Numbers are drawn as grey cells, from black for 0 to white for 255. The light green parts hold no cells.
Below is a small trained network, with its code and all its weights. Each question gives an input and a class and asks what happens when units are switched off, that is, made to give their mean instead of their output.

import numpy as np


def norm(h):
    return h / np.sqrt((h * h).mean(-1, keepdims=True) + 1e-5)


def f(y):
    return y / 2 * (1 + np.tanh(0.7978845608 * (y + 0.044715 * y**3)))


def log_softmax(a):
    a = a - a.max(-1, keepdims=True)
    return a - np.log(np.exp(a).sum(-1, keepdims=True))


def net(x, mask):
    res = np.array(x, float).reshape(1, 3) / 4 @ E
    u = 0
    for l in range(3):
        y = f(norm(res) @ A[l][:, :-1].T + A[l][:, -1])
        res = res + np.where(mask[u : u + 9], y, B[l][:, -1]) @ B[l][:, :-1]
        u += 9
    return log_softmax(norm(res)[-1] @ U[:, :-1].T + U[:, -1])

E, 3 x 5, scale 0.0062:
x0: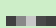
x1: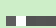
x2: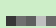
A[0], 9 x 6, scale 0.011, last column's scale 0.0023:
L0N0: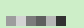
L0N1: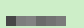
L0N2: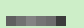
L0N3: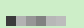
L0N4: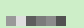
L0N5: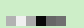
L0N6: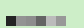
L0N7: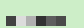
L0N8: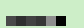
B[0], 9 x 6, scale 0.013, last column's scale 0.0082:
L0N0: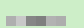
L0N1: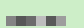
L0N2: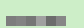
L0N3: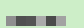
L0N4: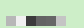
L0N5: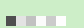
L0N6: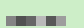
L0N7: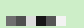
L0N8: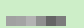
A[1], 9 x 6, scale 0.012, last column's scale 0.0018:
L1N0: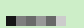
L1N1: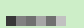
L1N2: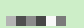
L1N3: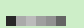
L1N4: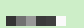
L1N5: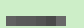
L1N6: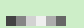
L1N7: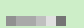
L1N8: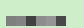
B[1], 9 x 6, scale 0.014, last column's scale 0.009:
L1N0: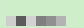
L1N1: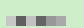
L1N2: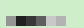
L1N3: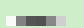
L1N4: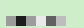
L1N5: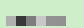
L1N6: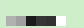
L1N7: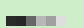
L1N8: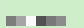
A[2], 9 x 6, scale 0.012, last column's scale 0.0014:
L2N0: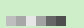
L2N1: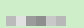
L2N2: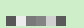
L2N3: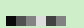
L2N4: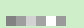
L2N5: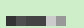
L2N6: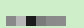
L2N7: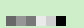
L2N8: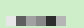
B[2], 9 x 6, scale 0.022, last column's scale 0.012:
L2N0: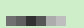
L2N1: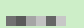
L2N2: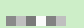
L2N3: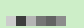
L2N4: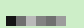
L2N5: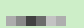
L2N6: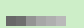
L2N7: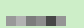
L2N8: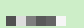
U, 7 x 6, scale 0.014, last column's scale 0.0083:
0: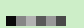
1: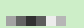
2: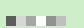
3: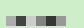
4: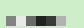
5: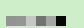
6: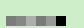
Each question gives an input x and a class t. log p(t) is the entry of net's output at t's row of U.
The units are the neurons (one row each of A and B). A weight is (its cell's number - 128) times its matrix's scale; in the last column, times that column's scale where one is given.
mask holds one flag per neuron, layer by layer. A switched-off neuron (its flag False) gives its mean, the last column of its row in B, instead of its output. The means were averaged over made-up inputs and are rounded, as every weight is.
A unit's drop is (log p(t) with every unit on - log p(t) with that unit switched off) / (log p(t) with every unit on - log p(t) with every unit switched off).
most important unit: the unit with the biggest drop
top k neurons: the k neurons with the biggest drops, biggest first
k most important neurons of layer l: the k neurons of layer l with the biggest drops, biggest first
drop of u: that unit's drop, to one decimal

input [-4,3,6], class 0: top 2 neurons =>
[L0N7, L0N5]
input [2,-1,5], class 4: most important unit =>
L0N7
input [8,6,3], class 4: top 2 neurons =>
[L0N5, L2N8]
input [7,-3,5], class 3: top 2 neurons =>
[L0N5, L1N4]
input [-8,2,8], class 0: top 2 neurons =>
[L0N5, L1N6]
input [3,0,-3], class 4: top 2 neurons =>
[L0N7, L1N6]
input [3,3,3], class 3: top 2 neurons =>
[L0N7, L1N4]
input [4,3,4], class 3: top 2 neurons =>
[L0N7, L1N4]
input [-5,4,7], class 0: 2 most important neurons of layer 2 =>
[L2N0, L2N4]
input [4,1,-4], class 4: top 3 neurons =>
[L0N7, L1N6, L1N3]
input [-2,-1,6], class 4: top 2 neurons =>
[L0N7, L0N4]
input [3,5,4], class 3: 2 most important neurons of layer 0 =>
[L0N7, L0N3]
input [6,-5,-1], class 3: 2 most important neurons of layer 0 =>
[L0N5, L0N0]
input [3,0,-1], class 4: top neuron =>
[L0N5]
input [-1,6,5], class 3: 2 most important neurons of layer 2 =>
[L2N3, L2N5]
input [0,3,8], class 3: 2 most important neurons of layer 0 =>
[L0N5, L0N0]
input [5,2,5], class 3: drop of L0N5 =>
0.1
